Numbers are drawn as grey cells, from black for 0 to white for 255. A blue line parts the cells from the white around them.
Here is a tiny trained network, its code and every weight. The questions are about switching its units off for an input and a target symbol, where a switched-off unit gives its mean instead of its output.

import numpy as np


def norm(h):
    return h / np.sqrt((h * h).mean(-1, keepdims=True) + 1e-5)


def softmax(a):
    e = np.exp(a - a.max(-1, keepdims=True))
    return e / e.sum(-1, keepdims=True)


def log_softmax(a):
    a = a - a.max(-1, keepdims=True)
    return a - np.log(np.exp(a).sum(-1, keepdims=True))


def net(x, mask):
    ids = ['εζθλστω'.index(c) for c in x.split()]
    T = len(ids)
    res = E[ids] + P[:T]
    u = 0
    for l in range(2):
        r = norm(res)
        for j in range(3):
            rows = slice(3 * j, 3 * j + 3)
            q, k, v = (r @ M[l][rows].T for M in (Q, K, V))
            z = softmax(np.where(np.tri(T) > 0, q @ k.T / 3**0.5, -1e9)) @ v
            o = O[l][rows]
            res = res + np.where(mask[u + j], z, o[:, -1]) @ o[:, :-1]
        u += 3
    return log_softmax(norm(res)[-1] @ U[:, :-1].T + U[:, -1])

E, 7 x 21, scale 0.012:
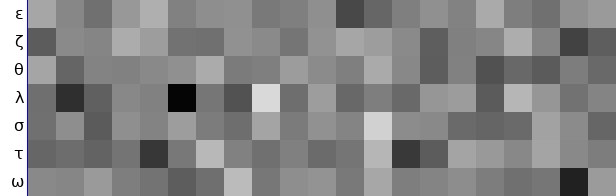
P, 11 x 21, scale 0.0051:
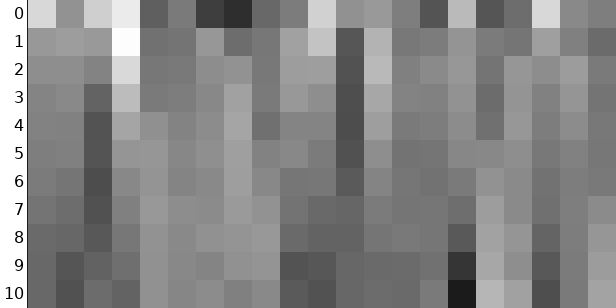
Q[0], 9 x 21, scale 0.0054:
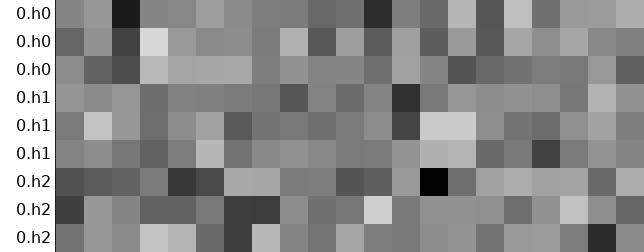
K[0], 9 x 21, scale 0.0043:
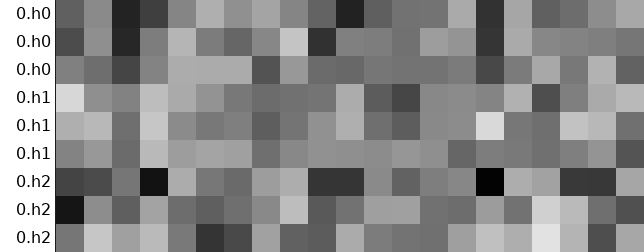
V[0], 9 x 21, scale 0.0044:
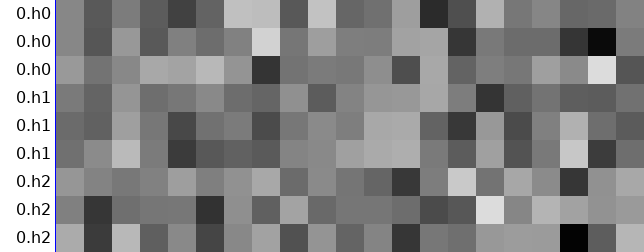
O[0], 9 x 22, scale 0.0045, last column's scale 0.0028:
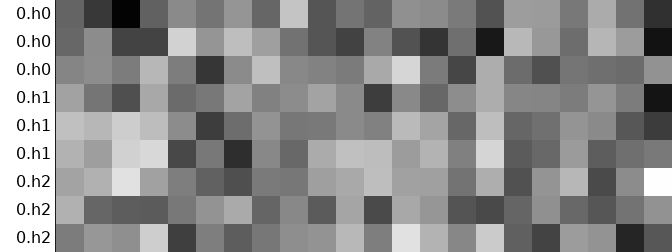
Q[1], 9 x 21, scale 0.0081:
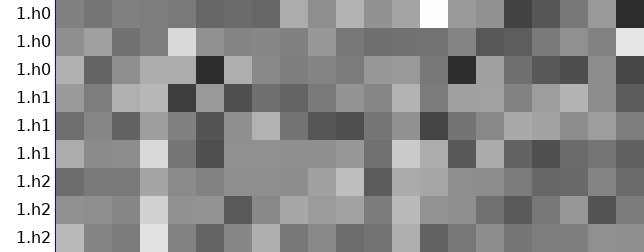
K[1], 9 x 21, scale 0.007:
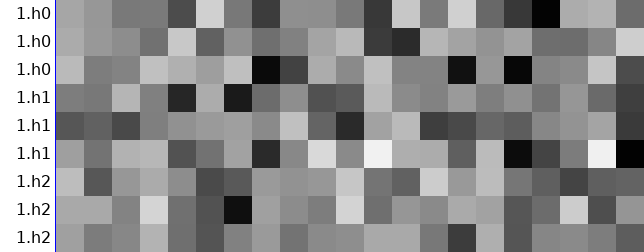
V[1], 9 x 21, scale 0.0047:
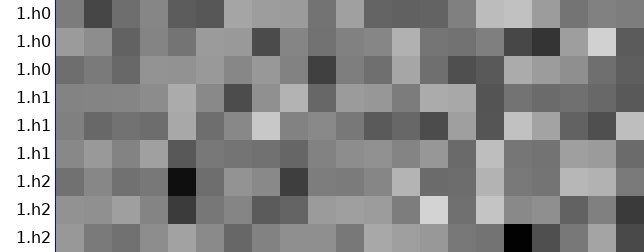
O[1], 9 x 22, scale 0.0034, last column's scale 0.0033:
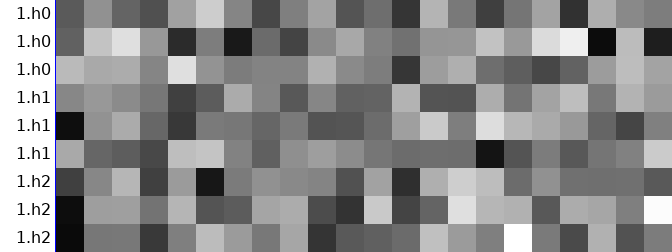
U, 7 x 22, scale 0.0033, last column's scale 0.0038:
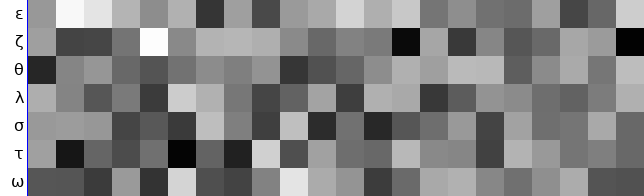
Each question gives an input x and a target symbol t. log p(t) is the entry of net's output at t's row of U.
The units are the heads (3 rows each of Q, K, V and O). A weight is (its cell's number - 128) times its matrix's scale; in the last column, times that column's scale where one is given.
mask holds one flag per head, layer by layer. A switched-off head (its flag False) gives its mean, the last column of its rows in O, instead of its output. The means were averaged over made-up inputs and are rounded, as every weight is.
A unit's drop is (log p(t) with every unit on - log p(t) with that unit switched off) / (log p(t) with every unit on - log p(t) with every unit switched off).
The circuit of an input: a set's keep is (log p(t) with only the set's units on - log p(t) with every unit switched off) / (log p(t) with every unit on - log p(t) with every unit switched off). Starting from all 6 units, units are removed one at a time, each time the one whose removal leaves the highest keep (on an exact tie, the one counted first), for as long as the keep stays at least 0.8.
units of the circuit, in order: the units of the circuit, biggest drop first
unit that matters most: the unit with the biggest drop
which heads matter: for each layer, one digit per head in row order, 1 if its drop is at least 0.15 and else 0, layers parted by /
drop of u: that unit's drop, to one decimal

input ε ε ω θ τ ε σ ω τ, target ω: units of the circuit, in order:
0.h2, 1.h1, 1.h0
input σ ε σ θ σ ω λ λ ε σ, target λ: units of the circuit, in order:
0.h2, 1.h2
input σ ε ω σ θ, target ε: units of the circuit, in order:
1.h0
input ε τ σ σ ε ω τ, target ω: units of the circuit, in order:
1.h1, 0.h2, 1.h0
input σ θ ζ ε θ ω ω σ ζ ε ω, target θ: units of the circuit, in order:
1.h1, 0.h0
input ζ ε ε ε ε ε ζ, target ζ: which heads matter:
011 / 010
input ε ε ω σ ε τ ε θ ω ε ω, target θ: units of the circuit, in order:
0.h0, 1.h1
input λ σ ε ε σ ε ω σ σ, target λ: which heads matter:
001 / 011
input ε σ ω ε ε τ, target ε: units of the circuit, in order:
0.h1, 0.h2
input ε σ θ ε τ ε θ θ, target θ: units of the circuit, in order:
1.h2, 0.h1
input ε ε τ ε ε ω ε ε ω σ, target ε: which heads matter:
010 / 100
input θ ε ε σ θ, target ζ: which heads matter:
110 / 011
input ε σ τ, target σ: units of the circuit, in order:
0.h2, 1.h2, 0.h1
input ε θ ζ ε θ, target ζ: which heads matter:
111 / 011
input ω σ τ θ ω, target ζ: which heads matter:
111 / 000
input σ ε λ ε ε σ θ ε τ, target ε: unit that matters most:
0.h2
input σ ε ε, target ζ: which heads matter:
111 / 110
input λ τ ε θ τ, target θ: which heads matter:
111 / 101
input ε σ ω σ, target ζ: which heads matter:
111 / 010
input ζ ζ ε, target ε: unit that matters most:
0.h2
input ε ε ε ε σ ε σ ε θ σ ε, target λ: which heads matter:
010 / 011
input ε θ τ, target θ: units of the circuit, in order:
1.h2, 0.h2, 0.h1
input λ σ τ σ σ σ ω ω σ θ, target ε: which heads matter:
001 / 110
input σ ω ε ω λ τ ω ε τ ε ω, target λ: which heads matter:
100 / 111
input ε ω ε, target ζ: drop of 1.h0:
0.2
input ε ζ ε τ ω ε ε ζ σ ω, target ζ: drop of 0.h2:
1.3
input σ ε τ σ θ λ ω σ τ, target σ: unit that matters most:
1.h2
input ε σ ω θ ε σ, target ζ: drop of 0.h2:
1.9
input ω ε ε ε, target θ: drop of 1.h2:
0.0
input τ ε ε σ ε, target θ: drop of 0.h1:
1.4
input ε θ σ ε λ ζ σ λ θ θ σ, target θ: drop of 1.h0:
-0.1
